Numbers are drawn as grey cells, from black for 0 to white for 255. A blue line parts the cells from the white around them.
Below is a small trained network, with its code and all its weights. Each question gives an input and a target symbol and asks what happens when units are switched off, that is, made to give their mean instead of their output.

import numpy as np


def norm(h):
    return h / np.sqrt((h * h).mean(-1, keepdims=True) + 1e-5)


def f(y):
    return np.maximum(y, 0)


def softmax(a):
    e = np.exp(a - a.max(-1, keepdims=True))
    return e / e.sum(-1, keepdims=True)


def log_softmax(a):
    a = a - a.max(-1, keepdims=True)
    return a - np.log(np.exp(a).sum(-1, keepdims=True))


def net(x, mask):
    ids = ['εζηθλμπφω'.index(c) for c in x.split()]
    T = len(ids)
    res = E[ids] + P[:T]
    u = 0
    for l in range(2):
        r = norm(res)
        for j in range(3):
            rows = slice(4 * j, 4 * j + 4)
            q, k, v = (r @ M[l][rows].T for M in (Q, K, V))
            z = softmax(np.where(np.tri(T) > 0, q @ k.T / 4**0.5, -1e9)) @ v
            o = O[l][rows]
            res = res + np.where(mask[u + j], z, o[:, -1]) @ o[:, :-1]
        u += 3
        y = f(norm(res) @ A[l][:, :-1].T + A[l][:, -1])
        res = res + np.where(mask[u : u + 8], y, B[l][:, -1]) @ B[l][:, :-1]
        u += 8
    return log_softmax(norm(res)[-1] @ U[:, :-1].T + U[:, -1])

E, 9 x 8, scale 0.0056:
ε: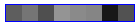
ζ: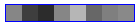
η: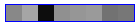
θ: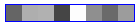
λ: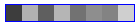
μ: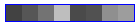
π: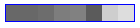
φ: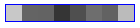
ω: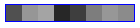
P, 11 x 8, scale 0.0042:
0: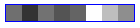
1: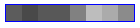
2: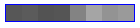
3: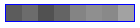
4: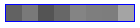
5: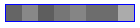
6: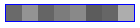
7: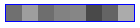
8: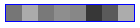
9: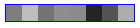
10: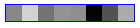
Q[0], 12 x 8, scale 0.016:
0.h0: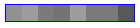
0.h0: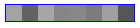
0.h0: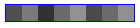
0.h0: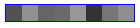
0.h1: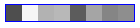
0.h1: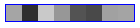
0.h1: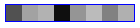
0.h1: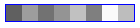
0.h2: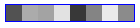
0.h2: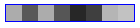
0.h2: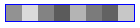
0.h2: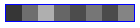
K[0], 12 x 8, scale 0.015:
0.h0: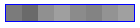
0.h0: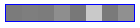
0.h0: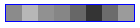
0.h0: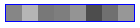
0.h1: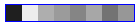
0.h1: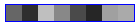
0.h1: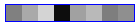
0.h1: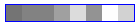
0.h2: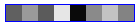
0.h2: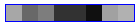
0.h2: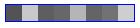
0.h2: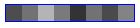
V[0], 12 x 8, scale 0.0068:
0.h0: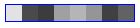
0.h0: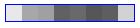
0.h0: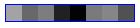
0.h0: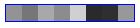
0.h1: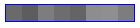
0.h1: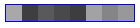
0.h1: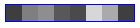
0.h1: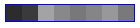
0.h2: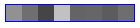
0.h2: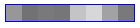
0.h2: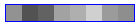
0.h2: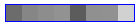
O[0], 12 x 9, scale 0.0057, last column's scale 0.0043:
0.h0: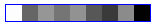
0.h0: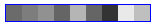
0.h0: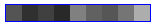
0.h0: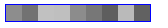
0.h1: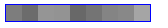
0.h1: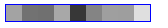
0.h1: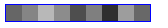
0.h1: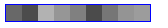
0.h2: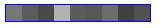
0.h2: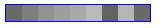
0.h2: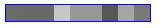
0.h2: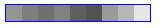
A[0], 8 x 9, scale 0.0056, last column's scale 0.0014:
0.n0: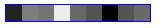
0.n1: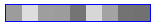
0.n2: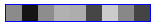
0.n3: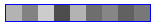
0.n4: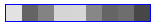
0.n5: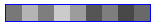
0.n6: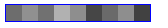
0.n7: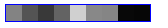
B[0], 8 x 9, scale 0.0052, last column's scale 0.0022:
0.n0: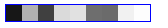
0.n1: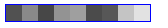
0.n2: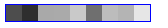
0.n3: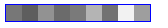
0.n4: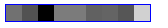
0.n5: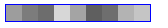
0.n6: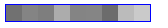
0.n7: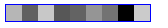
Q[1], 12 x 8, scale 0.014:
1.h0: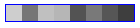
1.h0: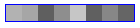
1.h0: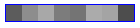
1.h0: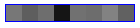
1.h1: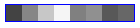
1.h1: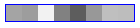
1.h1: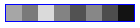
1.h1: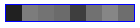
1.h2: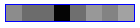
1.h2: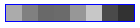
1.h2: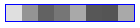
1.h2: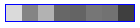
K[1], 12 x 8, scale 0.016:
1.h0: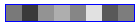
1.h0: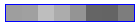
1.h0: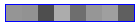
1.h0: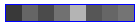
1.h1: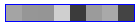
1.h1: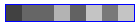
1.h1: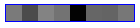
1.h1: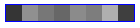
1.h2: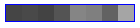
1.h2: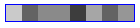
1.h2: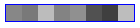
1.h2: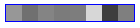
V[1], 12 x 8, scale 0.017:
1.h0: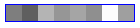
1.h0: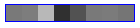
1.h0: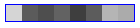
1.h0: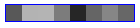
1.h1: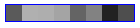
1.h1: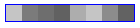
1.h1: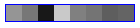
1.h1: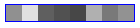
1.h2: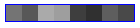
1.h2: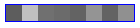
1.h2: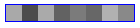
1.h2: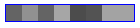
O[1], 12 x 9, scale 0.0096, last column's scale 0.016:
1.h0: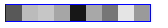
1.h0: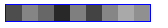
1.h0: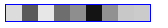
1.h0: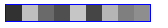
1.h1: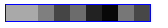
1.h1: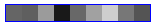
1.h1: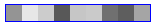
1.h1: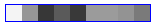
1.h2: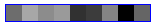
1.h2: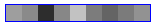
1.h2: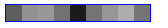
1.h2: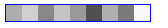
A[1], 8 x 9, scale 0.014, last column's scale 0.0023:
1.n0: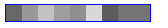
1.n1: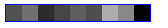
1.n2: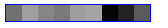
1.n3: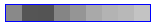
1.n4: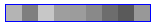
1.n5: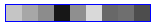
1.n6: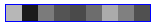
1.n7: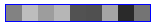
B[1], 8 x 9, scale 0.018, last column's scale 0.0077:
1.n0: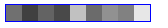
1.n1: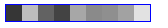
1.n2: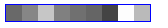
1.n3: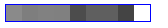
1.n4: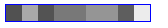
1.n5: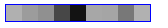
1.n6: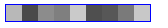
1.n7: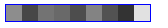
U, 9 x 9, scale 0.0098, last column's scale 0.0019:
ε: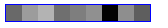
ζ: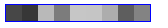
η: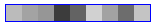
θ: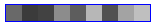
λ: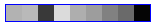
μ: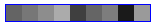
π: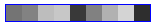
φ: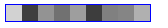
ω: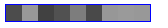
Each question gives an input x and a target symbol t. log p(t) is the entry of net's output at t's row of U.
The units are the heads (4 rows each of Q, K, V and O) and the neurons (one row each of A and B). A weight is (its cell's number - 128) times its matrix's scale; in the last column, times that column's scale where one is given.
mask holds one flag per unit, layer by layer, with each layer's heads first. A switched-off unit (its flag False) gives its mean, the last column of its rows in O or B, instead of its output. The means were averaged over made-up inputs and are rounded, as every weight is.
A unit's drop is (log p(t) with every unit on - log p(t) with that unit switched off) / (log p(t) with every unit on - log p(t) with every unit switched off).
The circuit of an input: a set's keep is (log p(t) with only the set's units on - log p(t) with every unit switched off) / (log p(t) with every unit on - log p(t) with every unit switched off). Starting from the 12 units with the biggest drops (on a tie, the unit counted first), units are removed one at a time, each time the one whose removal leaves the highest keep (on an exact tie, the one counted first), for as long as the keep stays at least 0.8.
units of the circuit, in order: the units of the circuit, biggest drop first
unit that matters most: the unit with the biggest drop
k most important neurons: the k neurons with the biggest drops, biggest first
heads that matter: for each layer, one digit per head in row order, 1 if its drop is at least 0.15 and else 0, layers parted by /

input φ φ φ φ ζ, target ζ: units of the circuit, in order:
[1.h1]
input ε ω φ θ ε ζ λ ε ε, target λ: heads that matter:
000 / 001
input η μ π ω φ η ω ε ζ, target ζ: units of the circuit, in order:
[1.h1; 0.h1]
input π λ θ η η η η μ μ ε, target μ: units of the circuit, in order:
[1.h2; 0.h2]
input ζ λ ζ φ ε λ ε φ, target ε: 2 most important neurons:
[0.n0; 1.n2]
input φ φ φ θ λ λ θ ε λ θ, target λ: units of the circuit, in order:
[1.h2; 0.h2]
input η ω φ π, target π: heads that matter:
010 / 010
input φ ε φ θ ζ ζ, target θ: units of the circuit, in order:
[1.h0; 1.h2]
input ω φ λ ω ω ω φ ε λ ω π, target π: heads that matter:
011 / 000
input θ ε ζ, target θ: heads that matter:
001 / 100
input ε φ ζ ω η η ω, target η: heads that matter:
110 / 010
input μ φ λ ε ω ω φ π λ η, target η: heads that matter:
010 / 010
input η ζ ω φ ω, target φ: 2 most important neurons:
[1.n6; 1.n4]
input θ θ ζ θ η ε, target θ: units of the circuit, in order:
[1.h0]
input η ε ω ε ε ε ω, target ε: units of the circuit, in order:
[0.h1; 1.h1]
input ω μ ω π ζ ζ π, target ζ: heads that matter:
001 / 010
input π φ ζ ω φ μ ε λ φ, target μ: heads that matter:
111 / 001
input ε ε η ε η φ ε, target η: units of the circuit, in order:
[1.h1; 0.h0]
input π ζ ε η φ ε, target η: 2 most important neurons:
[0.n0; 1.n5]
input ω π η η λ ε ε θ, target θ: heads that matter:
110 / 110
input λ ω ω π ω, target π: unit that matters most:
0.h1
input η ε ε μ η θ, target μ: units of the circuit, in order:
[0.h2; 1.h2; 1.n7]
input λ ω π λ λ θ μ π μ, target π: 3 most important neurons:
[0.n0; 0.n2; 1.n3]
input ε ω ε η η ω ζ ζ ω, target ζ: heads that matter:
110 / 000
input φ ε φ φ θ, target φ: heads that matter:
000 / 100
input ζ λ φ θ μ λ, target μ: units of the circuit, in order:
[0.h2; 1.h2]
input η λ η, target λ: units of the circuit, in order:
[1.h0]
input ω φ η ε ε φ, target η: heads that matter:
111 / 010
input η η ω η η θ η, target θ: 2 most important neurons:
[0.n1; 0.n4]
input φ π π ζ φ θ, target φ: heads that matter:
011 / 110
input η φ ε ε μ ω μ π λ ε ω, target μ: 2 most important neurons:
[1.n7; 0.n0]
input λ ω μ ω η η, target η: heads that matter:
110 / 010
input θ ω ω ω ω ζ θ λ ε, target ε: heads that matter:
110 / 110
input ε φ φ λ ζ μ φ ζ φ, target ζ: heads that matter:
010 / 010
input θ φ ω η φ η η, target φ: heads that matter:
101 / 100
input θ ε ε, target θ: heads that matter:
001 / 100
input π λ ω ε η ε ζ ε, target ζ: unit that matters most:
0.n0
